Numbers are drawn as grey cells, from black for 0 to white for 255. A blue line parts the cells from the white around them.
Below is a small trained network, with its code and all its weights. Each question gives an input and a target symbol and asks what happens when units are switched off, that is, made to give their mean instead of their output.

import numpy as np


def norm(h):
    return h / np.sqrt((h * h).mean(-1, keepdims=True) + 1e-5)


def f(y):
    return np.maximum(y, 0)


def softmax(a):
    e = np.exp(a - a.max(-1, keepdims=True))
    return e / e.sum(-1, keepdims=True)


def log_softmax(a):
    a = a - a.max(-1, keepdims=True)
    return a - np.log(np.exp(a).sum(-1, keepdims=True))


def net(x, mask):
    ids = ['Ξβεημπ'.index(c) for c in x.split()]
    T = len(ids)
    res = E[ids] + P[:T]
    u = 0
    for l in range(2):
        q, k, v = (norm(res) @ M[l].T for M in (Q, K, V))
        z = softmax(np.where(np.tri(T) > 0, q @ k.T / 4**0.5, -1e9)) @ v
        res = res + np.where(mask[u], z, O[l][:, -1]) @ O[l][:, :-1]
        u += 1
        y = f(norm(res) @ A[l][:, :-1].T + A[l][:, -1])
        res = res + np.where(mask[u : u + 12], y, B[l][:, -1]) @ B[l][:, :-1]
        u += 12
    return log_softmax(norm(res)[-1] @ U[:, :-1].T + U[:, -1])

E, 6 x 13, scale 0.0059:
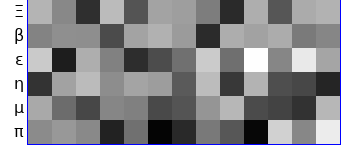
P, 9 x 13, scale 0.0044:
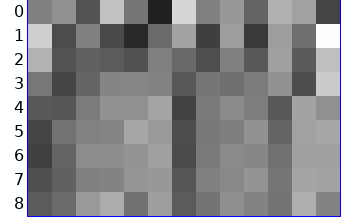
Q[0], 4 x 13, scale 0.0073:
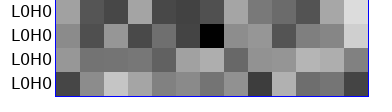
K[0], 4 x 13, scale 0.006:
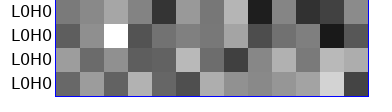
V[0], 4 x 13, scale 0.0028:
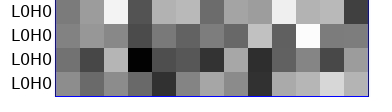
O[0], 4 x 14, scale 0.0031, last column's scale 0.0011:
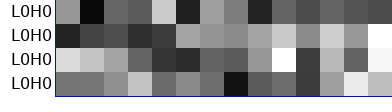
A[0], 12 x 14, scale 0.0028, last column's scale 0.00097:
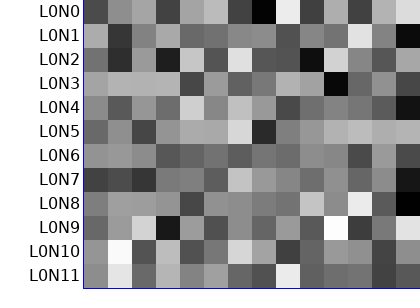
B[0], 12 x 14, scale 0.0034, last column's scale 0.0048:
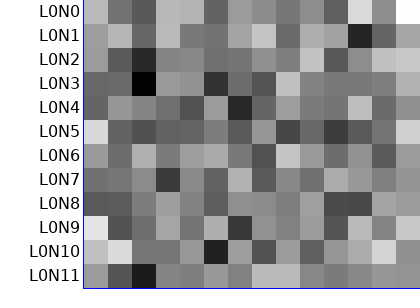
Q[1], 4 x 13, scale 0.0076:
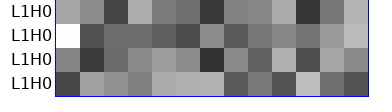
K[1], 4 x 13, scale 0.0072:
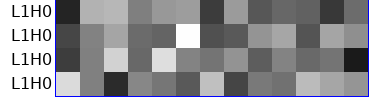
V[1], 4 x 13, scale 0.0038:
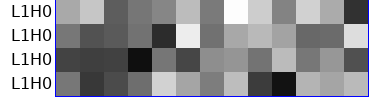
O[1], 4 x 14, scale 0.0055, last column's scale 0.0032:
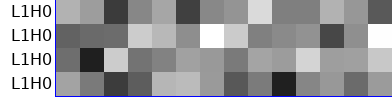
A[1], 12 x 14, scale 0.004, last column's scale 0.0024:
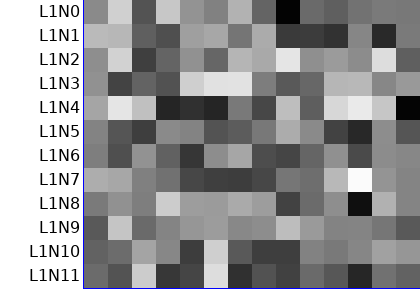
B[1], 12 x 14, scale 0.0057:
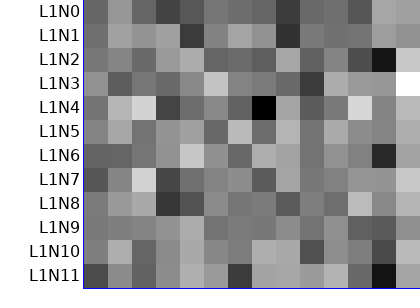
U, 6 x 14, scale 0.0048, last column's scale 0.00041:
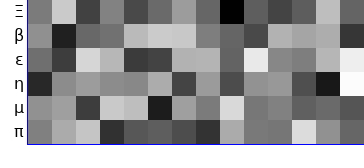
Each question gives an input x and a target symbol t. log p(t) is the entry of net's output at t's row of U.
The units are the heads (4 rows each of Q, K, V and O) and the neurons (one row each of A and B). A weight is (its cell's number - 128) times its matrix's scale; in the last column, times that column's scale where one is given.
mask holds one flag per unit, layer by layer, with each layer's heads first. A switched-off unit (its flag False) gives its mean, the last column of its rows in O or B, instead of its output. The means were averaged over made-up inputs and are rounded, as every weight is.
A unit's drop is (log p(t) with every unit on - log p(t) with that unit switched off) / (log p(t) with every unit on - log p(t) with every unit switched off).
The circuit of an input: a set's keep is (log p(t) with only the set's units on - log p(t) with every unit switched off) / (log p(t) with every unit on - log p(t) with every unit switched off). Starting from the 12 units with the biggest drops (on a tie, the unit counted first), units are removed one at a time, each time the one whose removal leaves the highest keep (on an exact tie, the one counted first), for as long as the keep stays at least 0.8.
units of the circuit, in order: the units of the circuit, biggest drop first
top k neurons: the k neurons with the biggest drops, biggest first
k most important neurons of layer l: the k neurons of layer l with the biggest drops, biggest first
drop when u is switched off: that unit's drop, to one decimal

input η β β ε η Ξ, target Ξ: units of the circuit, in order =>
L1N0, L0H0
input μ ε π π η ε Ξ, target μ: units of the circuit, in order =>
L1H0, L0H0
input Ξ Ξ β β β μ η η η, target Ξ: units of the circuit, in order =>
L0H0, L1H0, L1N0
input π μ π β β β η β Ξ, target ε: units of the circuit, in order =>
L1H0, L0H0
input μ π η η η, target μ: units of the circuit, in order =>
L0H0, L1H0
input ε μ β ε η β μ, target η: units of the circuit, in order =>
L1H0, L0H0, L1N11
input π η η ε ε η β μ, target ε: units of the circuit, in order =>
L1H0, L0H0
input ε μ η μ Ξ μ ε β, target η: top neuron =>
L1N11
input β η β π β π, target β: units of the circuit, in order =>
L1H0, L0H0
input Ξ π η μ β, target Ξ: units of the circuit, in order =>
L0H0, L1H0, L1N1
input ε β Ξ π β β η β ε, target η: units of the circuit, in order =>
L1H0, L0H0, L1N11, L0N0
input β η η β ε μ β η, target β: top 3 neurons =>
L0N5, L0N7, L1N3
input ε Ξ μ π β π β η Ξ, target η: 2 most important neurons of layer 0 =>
L0N0, L0N9
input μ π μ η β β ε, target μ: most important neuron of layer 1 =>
L1N2
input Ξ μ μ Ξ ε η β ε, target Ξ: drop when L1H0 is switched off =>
0.9
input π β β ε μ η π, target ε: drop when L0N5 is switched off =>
0.0
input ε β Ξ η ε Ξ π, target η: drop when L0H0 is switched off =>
1.2
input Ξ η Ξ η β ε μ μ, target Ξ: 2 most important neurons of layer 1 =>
L1N1, L1N0
